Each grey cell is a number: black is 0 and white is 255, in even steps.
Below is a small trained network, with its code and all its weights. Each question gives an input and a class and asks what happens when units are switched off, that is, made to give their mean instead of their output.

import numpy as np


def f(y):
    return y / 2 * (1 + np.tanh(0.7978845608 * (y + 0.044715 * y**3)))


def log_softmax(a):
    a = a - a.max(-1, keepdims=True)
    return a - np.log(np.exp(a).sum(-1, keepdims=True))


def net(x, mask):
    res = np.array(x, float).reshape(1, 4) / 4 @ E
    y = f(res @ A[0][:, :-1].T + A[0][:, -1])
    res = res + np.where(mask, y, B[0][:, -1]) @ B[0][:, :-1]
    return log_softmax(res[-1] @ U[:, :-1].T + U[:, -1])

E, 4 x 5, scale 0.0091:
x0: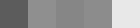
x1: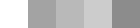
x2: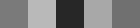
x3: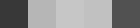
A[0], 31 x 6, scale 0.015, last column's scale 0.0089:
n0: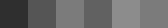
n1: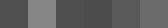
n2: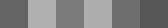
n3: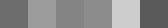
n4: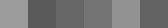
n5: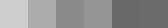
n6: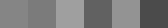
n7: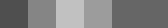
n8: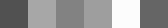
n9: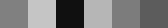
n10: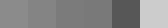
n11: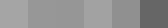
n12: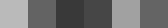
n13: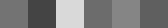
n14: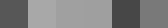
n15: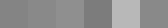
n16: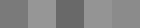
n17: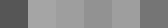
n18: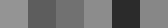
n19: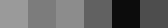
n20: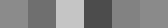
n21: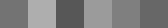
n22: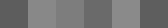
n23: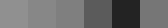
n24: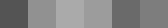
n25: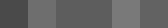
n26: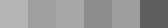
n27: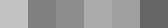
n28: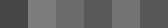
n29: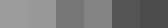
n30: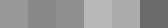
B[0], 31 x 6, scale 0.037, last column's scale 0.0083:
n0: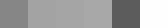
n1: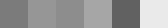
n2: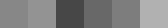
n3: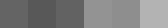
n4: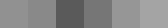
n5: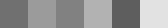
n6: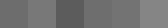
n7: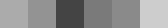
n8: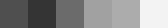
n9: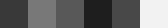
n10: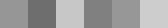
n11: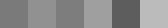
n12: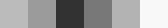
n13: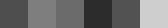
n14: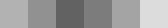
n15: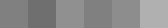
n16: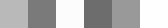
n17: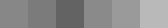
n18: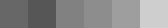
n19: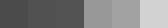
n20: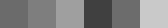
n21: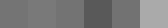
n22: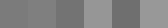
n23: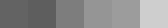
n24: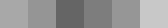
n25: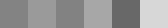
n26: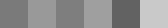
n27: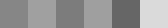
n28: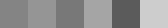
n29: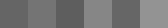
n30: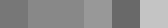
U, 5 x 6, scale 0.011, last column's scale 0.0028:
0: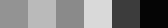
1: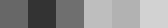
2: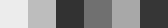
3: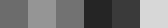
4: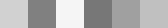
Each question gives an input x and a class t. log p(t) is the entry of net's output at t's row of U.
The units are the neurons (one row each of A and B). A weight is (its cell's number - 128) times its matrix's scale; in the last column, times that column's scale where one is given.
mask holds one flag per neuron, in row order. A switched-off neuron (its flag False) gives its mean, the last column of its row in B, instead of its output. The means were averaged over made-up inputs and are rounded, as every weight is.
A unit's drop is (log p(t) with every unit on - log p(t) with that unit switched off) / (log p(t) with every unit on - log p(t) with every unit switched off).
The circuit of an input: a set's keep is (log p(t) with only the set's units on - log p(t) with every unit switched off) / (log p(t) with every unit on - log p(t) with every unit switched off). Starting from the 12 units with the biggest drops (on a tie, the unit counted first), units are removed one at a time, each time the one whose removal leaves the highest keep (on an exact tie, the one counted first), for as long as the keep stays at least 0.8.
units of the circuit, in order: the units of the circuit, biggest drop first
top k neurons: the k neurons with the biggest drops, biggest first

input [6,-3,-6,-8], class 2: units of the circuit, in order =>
n12
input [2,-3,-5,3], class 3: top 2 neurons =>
n13, n12
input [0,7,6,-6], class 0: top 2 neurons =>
n5, n27
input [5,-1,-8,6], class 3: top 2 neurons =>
n13, n20
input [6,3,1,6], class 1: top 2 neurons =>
n8, n12
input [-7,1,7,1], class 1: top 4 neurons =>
n19, n18, n23, n13
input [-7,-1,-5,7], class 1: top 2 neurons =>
n19, n23
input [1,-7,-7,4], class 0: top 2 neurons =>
n0, n9
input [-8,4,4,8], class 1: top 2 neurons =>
n19, n18
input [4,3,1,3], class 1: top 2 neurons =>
n8, n0
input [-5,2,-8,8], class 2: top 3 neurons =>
n7, n14, n24
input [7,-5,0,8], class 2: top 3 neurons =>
n7, n24, n14
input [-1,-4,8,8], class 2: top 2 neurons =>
n14, n24
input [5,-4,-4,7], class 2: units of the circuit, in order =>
n7
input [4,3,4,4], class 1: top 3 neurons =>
n8, n12, n13
